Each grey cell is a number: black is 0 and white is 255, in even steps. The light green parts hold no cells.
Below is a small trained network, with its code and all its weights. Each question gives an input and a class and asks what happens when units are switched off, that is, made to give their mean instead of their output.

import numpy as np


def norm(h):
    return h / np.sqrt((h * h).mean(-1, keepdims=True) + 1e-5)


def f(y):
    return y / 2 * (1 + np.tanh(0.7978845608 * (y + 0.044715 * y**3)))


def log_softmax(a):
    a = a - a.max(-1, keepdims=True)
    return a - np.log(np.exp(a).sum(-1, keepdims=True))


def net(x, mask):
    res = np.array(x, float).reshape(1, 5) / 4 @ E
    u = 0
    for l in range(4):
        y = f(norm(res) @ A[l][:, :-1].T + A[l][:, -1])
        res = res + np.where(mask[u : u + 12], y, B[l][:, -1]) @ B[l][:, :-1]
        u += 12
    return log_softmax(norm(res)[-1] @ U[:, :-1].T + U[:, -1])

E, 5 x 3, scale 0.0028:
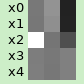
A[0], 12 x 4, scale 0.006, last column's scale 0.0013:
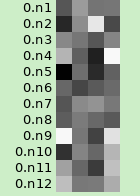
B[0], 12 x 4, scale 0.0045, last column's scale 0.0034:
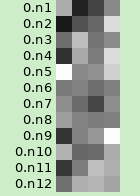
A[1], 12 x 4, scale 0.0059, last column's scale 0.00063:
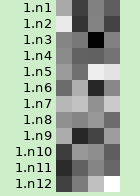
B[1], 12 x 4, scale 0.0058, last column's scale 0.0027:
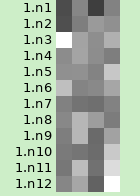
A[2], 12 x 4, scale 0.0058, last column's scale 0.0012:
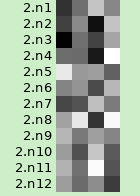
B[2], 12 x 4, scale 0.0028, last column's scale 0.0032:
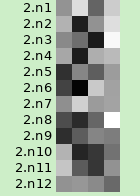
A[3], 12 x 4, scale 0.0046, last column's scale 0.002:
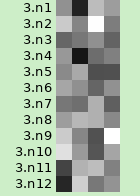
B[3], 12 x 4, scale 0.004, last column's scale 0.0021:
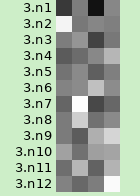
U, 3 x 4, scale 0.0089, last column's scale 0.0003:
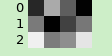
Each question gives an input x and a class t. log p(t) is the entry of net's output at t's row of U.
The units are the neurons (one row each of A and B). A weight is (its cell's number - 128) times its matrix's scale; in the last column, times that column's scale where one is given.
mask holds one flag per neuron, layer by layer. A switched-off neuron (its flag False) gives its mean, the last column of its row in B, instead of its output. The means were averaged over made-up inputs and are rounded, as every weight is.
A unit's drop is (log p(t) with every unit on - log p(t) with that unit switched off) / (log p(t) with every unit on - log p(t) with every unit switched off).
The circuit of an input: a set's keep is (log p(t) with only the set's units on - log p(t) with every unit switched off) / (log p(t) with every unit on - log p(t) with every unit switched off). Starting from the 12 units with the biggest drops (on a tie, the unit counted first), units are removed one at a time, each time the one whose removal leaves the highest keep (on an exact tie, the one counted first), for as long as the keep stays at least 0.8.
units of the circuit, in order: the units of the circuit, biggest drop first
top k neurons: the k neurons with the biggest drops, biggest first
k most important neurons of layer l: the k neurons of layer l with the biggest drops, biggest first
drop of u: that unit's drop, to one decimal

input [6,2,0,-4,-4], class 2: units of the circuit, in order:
[1.n3]
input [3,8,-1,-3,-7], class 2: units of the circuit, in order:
[1.n3, 0.n5]
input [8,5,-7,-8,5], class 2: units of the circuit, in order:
[1.n3, 0.n5, 1.n6]
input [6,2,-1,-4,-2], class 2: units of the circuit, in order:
[1.n3, 0.n5]
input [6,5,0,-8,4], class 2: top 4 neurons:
[1.n3, 0.n5, 1.n6, 0.n2]
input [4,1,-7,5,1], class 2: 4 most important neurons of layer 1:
[1.n3, 1.n6, 1.n4, 1.n10]
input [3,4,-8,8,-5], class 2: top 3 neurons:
[1.n3, 0.n5, 1.n6]
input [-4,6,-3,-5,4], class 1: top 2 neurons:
[1.n2, 1.n1]
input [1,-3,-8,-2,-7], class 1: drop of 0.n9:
0.3
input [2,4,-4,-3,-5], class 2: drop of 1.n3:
0.6
